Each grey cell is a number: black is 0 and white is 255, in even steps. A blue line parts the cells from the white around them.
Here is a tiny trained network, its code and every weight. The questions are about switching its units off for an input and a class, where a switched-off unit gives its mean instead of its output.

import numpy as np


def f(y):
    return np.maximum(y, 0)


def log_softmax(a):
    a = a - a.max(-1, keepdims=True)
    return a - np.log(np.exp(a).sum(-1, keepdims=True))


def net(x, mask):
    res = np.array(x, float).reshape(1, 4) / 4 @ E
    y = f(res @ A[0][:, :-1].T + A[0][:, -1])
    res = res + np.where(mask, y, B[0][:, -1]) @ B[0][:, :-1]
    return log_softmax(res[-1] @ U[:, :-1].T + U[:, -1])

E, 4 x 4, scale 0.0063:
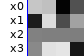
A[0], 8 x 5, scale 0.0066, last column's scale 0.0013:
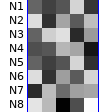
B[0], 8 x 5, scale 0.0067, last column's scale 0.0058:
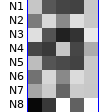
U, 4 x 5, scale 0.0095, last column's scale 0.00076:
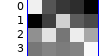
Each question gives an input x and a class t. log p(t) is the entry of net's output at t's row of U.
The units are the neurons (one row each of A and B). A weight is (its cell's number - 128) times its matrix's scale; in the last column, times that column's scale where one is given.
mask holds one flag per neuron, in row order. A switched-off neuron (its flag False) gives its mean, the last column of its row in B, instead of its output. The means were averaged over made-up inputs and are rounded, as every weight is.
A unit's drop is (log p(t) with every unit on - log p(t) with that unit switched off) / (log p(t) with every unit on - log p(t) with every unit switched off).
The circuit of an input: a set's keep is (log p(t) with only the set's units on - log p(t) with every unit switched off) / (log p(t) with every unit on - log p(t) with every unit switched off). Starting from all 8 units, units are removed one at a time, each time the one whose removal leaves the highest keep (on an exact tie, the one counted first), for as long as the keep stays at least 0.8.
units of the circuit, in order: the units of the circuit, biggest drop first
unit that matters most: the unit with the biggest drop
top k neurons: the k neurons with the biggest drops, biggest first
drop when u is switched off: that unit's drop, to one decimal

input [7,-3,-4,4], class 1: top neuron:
(N8)
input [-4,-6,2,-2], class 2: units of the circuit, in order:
(N2, N6)
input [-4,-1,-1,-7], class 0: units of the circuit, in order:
(N1, N5)
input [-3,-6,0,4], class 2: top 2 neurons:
(N2, N6)
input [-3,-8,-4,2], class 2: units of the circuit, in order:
(N2, N6)
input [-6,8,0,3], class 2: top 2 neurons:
(N7, N8)
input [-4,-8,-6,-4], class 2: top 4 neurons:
(N2, N6, N8, N3)
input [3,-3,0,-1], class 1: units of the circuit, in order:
(N8, N3)
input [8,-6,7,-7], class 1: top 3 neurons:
(N8, N3, N7)
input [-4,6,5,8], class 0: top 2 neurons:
(N3, N8)
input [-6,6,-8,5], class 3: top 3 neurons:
(N8, N3, N7)
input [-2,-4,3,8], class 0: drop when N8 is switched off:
0.2
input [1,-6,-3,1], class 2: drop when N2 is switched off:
0.2
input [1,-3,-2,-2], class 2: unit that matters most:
N3
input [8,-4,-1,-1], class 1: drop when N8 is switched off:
0.6
